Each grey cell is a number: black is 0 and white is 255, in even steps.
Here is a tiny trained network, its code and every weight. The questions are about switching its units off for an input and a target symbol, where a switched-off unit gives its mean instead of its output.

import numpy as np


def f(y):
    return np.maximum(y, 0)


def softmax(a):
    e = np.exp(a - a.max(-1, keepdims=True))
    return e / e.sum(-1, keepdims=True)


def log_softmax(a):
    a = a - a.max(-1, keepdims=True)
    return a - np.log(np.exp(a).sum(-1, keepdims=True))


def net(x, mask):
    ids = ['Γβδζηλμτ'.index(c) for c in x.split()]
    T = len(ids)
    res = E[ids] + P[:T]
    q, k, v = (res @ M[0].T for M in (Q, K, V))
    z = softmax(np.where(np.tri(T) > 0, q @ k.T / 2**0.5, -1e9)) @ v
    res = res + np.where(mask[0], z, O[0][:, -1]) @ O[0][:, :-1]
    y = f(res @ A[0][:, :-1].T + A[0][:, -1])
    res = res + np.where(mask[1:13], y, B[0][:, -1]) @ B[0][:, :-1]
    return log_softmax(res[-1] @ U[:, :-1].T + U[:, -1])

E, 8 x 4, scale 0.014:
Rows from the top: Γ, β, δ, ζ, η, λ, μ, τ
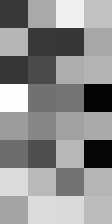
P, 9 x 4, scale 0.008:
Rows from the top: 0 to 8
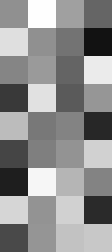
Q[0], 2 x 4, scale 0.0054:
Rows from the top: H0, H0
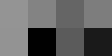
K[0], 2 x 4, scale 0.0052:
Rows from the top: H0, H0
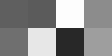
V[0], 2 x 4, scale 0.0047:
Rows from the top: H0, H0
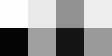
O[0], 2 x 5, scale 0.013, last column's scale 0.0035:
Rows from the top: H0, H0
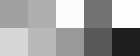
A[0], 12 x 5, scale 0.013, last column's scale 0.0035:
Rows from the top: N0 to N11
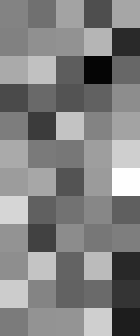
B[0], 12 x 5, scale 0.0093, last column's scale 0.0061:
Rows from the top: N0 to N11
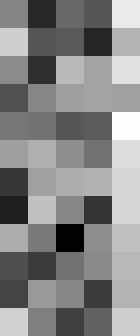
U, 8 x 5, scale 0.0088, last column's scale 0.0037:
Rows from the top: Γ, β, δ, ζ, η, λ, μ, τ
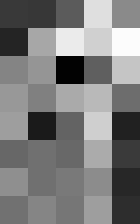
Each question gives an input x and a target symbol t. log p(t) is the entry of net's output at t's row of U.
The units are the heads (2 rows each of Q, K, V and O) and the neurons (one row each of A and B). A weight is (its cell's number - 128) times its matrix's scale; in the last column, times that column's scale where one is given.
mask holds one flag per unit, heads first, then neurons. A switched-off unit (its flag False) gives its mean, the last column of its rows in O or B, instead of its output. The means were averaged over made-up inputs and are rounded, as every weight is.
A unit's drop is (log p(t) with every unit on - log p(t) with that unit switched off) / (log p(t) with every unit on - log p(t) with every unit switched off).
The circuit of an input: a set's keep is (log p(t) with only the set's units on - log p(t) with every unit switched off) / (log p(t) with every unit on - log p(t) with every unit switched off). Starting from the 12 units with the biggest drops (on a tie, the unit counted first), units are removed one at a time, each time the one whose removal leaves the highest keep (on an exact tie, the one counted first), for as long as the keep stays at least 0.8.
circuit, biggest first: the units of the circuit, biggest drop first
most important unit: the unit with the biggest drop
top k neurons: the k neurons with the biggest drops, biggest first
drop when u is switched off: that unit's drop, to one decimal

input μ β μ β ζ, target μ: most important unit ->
N2
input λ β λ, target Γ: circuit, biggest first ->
(H0 N3)
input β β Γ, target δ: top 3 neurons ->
(N11 N1 N2)
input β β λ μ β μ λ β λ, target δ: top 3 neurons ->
(N4 N2 N6)
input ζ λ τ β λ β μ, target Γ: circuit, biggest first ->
(H0 N9)
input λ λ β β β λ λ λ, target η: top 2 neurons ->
(N2 N0)
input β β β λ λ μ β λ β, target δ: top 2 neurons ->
(N2 N8)
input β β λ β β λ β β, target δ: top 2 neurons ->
(N8 N7)
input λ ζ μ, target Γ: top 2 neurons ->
(N9 N6)
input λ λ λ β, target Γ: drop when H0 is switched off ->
0.9
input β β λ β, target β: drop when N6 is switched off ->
0.3
